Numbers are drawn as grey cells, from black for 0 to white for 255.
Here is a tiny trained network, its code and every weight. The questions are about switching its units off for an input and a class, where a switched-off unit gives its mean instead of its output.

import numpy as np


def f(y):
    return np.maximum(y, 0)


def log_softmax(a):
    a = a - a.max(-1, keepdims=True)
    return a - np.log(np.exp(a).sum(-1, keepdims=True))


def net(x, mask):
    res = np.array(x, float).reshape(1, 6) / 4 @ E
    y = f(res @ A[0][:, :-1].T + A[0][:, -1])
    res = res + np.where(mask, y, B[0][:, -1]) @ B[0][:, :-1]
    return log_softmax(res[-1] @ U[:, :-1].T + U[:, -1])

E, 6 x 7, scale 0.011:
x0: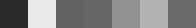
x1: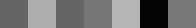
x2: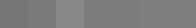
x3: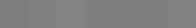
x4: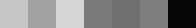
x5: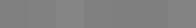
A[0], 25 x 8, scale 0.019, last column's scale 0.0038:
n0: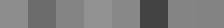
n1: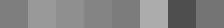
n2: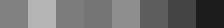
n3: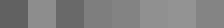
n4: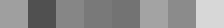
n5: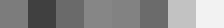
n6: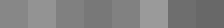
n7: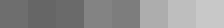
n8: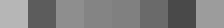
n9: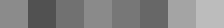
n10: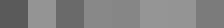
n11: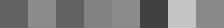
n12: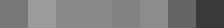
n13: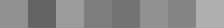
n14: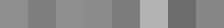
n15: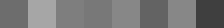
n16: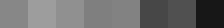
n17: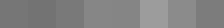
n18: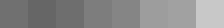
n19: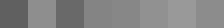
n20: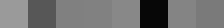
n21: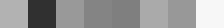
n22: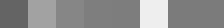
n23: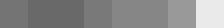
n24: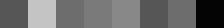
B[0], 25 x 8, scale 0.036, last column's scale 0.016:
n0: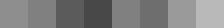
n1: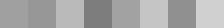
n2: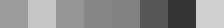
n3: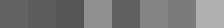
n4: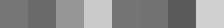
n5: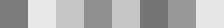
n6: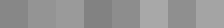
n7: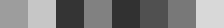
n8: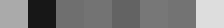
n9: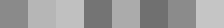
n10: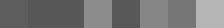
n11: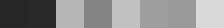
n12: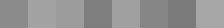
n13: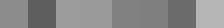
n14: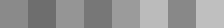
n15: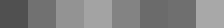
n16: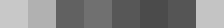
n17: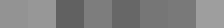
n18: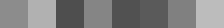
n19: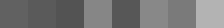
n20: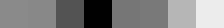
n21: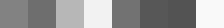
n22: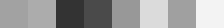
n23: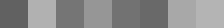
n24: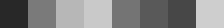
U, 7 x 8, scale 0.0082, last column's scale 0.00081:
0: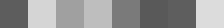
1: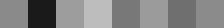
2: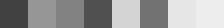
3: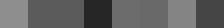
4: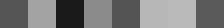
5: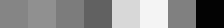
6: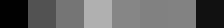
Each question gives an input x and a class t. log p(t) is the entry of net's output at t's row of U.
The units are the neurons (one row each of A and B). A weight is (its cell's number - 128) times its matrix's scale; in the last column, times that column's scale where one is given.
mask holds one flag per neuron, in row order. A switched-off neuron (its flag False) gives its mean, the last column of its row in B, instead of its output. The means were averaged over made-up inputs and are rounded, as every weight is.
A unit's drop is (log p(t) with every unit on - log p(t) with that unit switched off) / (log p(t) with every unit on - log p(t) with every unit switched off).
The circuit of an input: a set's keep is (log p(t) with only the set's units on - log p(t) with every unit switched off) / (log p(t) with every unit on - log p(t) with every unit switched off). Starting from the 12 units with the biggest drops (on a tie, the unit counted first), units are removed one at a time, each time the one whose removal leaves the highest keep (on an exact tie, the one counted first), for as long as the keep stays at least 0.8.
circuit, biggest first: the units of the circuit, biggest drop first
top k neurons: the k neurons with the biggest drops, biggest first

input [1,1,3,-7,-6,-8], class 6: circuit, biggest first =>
[n11]
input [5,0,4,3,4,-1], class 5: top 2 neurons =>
[n21, n22]
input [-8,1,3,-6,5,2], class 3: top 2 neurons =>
[n20, n0]
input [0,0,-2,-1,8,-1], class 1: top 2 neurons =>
[n8, n22]
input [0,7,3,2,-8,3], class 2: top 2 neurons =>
[n5, n20]
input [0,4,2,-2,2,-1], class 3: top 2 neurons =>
[n21, n5]
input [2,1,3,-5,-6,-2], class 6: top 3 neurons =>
[n11, n22, n20]
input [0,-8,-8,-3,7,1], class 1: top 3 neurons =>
[n21, n8, n4]
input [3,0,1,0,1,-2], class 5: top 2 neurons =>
[n21, n7]
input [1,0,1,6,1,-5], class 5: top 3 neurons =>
[n21, n7, n24]
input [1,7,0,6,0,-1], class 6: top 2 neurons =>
[n24, n11]
